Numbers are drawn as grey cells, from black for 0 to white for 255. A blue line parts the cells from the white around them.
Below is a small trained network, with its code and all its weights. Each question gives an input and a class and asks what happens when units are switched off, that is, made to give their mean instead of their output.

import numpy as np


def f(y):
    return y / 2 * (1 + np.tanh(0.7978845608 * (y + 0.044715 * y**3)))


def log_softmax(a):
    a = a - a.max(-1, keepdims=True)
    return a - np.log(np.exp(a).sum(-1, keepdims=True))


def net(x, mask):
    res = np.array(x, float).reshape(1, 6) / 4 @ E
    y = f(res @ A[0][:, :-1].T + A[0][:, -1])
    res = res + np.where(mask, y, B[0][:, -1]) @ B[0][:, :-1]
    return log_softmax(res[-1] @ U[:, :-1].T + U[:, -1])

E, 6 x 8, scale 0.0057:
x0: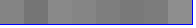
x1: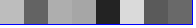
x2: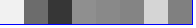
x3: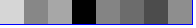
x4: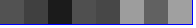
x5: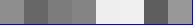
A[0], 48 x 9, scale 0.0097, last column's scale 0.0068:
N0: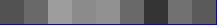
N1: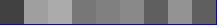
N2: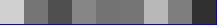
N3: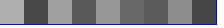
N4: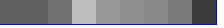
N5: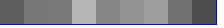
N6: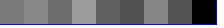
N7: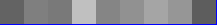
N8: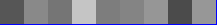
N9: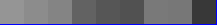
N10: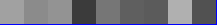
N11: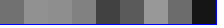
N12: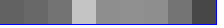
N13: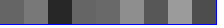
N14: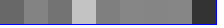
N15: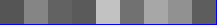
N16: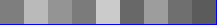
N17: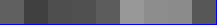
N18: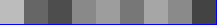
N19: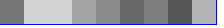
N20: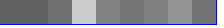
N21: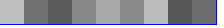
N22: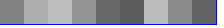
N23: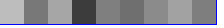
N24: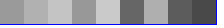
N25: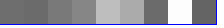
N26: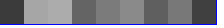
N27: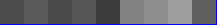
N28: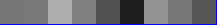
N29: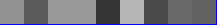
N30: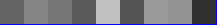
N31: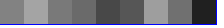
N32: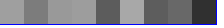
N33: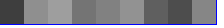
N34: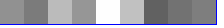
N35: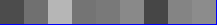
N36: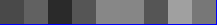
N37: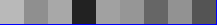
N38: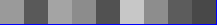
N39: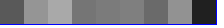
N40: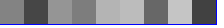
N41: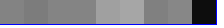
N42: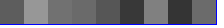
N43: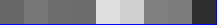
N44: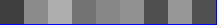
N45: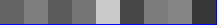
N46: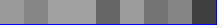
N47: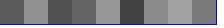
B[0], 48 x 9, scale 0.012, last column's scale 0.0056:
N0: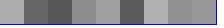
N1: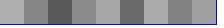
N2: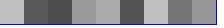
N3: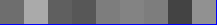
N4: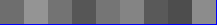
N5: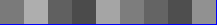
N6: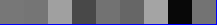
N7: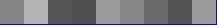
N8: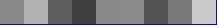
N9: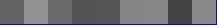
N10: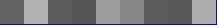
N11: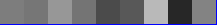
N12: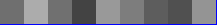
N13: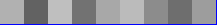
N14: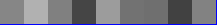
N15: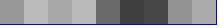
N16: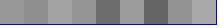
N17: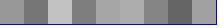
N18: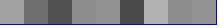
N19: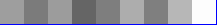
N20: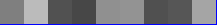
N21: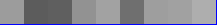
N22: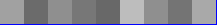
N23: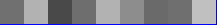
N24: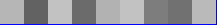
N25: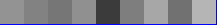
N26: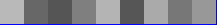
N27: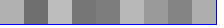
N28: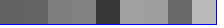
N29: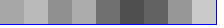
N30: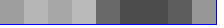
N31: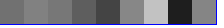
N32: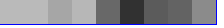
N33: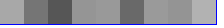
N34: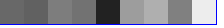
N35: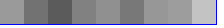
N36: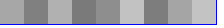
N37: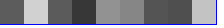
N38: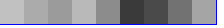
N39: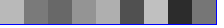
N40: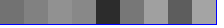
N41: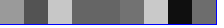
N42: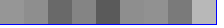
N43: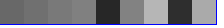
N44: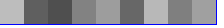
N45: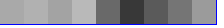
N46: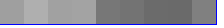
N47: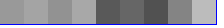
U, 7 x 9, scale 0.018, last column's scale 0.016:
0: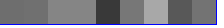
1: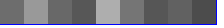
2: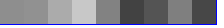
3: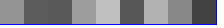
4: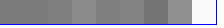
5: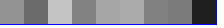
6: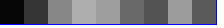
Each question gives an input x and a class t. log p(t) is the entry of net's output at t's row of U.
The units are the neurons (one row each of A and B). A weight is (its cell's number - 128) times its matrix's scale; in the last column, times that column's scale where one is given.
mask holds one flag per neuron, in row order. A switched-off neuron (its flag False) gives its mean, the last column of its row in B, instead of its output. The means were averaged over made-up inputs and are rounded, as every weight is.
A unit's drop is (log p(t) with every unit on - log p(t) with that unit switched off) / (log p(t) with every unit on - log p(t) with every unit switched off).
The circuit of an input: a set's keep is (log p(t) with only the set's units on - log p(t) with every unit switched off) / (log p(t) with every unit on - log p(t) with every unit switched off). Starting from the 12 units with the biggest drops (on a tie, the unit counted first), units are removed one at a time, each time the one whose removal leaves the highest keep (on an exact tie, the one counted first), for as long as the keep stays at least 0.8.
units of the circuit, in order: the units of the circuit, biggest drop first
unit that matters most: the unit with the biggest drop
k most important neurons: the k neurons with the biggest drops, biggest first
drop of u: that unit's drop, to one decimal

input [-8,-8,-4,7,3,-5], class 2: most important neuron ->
(N47)
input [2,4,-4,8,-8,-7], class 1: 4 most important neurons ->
(N23, N37, N10, N34)
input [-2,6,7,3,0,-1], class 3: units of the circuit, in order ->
(N2, N21)
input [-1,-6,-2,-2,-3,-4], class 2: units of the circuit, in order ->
(N47, N45)
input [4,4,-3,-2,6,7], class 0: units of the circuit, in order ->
(N40, N43)
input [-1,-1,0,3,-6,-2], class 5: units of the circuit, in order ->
(N24, N19)
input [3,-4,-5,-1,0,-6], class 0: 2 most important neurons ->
(N28, N42)
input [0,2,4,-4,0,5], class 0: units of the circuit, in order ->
(N34, N43, N19)
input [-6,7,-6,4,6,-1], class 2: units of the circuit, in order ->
(N29, N38)
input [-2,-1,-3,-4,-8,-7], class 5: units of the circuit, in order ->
(N24, N19)
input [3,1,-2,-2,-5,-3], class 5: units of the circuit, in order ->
(N19, N24, N22)
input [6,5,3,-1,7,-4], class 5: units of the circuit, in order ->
(N27, N17, N13)
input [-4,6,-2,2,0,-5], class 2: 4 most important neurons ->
(N29, N34, N38, N32)
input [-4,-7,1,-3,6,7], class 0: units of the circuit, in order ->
(N43)
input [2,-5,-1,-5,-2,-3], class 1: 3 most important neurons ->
(N8, N20, N34)
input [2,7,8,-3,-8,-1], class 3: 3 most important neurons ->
(N2, N21, N18)
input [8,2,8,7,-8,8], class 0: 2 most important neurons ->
(N34, N40)
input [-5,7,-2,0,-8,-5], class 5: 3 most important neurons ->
(N19, N22, N24)
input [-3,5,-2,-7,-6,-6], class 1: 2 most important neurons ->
(N8, N34)
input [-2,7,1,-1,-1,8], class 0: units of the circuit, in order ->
(N34)
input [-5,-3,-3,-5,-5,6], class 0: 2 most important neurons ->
(N34, N43)
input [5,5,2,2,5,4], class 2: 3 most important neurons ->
(N29, N38, N19)
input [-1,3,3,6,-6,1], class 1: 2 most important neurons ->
(N37, N23)
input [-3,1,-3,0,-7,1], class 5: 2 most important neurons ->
(N24, N19)
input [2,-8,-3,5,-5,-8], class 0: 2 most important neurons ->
(N28, N31)
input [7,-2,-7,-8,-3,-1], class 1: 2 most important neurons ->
(N8, N20)
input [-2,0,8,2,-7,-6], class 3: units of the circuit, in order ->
(N2)
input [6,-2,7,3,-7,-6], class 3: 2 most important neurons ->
(N2, N21)
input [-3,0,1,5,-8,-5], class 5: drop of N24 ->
0.3
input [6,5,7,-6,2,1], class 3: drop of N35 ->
-0.1
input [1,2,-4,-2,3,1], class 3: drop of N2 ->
-0.1
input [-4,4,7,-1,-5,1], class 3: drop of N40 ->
0.0
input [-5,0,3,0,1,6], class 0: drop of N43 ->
0.1
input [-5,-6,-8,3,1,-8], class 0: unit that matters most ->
N28
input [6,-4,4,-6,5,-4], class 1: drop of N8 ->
0.2
